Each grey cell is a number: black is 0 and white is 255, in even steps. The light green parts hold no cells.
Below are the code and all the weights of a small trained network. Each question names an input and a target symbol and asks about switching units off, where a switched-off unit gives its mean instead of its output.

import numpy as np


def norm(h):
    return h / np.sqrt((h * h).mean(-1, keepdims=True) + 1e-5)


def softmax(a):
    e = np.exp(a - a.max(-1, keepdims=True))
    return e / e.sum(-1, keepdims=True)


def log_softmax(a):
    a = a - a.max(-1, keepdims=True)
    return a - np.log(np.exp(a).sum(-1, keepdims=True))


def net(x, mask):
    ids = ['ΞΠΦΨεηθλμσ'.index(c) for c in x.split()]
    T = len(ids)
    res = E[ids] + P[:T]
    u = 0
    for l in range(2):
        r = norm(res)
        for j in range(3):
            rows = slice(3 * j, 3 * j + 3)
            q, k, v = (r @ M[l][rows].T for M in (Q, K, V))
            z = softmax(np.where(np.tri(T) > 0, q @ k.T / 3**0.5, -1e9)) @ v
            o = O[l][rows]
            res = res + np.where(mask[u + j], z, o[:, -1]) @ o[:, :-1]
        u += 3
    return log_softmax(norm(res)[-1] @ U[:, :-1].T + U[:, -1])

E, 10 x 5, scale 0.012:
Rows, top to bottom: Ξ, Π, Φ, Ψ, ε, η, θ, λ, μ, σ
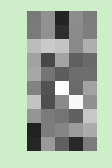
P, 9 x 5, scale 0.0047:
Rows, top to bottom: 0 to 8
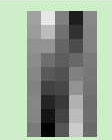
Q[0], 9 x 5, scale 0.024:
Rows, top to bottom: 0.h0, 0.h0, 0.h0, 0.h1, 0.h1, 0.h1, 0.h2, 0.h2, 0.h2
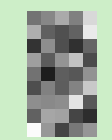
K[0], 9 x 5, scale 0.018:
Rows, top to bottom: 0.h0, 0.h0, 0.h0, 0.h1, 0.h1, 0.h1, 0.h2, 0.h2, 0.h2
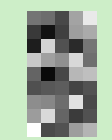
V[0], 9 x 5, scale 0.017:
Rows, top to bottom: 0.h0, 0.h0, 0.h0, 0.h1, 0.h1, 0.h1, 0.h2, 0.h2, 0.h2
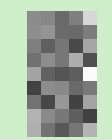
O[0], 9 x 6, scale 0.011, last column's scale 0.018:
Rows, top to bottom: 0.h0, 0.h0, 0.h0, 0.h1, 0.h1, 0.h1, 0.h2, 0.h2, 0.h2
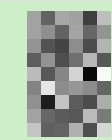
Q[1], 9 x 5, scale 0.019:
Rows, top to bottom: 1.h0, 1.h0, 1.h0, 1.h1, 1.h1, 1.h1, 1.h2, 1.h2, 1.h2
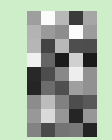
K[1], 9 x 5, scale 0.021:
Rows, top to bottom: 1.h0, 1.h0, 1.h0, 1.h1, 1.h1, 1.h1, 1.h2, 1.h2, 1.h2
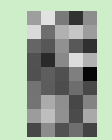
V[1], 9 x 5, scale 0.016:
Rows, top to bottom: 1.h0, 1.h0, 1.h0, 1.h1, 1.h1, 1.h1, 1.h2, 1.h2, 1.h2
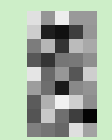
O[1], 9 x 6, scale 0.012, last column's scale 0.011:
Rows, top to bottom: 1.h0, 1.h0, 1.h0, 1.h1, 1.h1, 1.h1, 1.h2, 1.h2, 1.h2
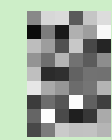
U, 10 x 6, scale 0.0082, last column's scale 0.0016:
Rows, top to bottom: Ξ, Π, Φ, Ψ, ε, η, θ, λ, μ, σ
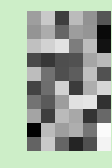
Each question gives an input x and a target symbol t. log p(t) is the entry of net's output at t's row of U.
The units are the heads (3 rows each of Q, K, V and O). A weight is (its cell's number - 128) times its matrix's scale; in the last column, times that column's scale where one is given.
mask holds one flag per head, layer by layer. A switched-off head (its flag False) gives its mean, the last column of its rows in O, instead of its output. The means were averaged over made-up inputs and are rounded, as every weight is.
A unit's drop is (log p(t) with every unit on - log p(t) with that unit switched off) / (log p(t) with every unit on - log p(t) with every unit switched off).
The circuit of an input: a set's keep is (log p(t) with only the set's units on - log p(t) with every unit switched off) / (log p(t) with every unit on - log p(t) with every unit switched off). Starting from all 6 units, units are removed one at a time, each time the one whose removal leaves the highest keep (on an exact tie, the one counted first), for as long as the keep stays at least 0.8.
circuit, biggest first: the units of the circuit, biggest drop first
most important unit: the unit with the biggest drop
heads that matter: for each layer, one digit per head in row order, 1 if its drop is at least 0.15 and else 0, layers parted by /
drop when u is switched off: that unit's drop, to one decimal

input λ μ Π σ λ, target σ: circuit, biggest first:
[1.h2 0.h1]
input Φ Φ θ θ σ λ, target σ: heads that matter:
110 / 001
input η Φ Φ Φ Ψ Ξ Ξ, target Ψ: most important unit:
1.h0
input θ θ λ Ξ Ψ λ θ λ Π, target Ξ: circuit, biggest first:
[0.h2 0.h0]
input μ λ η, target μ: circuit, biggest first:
[0.h2 1.h1]
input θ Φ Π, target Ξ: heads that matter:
011 / 000
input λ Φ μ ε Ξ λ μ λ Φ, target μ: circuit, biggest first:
[0.h2 1.h1 0.h1]
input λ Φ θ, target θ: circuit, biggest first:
[0.h1 1.h2 0.h2]
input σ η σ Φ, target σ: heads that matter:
000 / 001
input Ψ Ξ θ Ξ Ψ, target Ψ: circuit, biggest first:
[1.h0 0.h1]
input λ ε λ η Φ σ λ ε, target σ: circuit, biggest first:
[1.h2 0.h0 0.h2 0.h1]
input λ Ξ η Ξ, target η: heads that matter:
011 / 110
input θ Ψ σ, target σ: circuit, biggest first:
[1.h2 0.h1]
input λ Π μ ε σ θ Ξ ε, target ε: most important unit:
0.h1
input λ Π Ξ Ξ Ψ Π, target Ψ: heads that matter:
011 / 100
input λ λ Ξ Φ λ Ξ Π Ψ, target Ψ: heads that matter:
110 / 100
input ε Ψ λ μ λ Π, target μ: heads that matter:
010 / 010
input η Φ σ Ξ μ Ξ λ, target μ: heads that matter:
011 / 011
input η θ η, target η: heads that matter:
000 / 100
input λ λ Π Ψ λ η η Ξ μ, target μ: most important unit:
0.h2
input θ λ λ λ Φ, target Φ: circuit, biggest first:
[0.h2 0.h0]
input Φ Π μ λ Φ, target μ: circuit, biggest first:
[1.h1 0.h2 1.h2]
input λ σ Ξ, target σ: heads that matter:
010 / 001
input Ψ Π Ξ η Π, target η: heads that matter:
010 / 100
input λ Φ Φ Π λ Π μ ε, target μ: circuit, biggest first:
[0.h2 1.h1 0.h1]
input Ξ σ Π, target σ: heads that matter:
000 / 001
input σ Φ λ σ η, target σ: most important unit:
1.h2
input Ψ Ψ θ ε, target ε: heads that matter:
111 / 001
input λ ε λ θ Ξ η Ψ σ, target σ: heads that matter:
010 / 001
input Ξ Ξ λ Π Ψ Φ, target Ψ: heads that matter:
110 / 100
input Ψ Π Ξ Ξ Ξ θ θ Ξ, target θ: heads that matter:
111 / 001
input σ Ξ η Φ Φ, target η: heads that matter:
011 / 110
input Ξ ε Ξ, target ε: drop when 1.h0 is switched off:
-0.1
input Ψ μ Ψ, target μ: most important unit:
0.h1
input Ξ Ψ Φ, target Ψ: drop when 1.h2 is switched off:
-0.1
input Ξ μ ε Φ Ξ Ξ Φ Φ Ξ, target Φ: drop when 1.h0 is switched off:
0.1
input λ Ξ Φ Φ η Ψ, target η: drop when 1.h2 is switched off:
0.0
